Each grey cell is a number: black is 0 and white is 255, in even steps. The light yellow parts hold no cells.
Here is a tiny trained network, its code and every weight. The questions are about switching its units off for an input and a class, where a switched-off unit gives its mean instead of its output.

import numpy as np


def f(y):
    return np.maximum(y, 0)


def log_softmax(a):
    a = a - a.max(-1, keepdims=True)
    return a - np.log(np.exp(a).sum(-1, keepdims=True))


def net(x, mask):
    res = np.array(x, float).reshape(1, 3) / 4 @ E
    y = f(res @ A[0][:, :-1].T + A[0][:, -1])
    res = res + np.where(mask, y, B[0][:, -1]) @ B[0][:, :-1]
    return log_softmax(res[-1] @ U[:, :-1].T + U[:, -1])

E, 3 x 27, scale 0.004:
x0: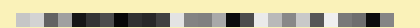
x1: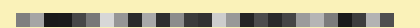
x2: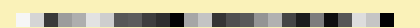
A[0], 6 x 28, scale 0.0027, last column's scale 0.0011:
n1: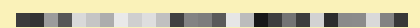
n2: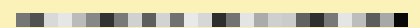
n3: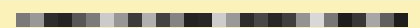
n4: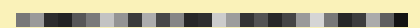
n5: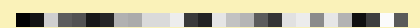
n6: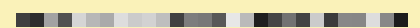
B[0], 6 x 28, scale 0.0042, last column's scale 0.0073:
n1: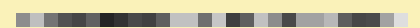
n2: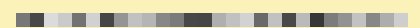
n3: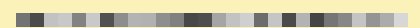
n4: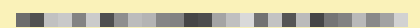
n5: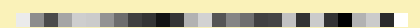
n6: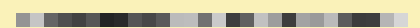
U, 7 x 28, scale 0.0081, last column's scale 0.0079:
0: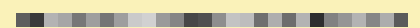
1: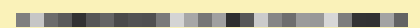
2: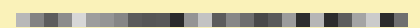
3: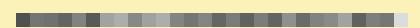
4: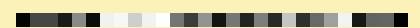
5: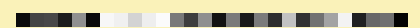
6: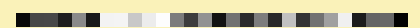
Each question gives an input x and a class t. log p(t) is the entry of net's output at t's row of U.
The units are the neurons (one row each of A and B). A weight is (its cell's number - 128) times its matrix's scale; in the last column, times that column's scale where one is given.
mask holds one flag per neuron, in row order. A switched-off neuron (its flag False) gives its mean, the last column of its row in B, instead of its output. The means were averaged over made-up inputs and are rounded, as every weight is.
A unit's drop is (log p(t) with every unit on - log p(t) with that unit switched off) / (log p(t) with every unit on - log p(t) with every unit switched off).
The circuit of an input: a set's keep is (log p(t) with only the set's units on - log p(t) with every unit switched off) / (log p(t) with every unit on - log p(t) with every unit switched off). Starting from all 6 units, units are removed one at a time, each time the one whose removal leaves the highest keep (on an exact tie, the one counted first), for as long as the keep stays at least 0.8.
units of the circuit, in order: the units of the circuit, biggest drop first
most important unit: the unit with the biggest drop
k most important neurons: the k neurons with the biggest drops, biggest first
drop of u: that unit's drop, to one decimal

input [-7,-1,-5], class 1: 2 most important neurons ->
n6, n1
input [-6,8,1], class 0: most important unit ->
n3
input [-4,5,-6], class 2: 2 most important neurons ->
n5, n2
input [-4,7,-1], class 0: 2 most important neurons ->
n3, n4
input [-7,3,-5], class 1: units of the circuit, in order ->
n6, n1
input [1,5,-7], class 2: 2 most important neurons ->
n5, n2
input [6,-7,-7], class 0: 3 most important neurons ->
n2, n1, n6
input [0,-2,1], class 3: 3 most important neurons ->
n5, n3, n4
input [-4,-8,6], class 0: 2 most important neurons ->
n2, n5
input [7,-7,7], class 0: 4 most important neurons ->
n2, n5, n1, n6
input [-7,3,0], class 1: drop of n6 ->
0.2
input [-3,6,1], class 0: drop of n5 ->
0.1
